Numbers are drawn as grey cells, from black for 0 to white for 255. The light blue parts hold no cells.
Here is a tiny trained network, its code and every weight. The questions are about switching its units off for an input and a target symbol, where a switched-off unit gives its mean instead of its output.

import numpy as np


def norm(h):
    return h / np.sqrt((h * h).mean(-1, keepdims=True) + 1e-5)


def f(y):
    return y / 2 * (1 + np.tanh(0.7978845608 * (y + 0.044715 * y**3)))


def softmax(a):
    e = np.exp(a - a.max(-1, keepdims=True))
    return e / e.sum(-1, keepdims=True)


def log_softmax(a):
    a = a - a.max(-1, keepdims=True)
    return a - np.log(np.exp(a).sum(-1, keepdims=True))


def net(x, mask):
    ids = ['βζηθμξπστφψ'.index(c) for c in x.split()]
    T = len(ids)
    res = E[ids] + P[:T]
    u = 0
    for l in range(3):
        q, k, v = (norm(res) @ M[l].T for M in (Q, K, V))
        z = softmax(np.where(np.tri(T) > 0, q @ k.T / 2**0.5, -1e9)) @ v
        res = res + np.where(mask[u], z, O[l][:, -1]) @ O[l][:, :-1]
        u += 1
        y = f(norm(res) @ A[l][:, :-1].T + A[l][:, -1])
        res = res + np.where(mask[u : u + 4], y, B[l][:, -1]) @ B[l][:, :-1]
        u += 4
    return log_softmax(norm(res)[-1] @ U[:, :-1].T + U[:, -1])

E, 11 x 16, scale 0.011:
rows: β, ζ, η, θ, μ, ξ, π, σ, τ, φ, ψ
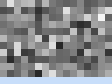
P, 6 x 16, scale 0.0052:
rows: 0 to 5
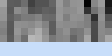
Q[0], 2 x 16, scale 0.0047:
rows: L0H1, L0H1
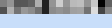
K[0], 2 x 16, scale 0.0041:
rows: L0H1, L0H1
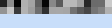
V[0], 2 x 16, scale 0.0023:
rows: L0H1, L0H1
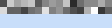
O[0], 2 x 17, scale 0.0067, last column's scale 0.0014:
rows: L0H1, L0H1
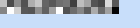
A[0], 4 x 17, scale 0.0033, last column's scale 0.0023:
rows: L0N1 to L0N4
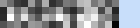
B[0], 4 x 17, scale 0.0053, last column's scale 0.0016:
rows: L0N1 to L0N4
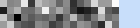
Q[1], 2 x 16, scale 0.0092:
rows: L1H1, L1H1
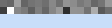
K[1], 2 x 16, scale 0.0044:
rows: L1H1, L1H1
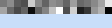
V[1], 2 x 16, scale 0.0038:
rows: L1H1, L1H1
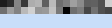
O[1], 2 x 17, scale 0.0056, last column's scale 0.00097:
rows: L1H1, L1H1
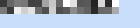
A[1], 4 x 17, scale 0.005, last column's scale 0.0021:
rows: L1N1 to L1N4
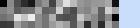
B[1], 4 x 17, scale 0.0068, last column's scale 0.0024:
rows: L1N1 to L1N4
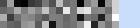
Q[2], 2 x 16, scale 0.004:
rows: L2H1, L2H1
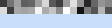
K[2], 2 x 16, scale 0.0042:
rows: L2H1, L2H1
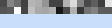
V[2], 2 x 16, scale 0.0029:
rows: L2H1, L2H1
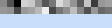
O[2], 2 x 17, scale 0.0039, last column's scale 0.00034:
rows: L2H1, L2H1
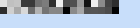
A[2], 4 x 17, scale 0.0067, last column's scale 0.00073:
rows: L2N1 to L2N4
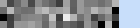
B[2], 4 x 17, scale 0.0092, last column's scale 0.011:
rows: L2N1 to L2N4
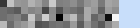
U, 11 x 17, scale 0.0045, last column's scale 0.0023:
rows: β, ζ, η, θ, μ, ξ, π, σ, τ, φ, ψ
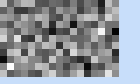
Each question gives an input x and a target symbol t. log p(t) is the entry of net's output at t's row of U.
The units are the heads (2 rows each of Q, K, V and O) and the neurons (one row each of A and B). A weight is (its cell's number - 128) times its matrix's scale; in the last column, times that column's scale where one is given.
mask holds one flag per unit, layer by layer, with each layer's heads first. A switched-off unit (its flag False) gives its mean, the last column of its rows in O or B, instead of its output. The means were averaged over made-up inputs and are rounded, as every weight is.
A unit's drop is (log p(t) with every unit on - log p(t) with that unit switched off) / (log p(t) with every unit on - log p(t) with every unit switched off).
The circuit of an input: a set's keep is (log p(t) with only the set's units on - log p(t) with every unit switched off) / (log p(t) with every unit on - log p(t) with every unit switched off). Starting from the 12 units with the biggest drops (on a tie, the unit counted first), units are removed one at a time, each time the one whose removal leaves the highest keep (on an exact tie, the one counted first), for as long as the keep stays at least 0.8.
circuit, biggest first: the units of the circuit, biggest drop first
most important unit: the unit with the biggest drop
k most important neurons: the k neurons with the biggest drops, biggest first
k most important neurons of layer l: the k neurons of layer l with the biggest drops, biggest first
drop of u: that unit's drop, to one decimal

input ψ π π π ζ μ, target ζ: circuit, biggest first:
(L1H1, L0N4, L1N1)
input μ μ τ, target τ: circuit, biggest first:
(L2N1, L2N3, L2H1)
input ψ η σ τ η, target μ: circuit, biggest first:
(L0H1, L0N3, L2N3)
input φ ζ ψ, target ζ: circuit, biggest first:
(L1H1, L1N1)
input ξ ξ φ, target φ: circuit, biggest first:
(L2N3, L2H1)
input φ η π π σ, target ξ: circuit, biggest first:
(L0H1, L2N3)
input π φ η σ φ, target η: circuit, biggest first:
(L1H1, L1N2, L2N3)
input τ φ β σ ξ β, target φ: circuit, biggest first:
(L0H1, L2N3, L2N4)
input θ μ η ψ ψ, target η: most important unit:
L1H1
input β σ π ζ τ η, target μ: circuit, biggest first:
(L0N3, L0H1, L2N3)
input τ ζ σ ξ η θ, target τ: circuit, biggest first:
(L0H1, L2N3)
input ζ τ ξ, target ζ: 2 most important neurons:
(L1N1, L2N3)
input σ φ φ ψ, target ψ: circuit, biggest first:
(L2N3, L0N3, L0H1)
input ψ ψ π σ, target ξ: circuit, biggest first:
(L0H1, L2N3)
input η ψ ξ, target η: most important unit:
L1H1
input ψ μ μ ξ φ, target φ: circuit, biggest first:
(L2H1, L2N3)
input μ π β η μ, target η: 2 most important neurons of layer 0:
(L0N4, L0N1)
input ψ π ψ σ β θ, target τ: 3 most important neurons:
(L2N3, L2N2, L0N2)
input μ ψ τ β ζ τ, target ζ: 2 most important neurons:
(L0N4, L1N1)
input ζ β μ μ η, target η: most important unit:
L0N4
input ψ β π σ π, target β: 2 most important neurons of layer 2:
(L2N4, L2N3)
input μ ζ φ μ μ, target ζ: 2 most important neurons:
(L1N1, L2N3)
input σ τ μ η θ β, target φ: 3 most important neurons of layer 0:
(L0N3, L0N2, L0N1)
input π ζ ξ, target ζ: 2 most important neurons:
(L1N1, L0N4)
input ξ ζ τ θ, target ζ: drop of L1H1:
1.1
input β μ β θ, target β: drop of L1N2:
0.0
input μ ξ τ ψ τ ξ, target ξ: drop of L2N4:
0.1
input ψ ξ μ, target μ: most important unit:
L2N3
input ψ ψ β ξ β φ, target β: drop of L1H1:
1.1
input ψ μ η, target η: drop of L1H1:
0.2
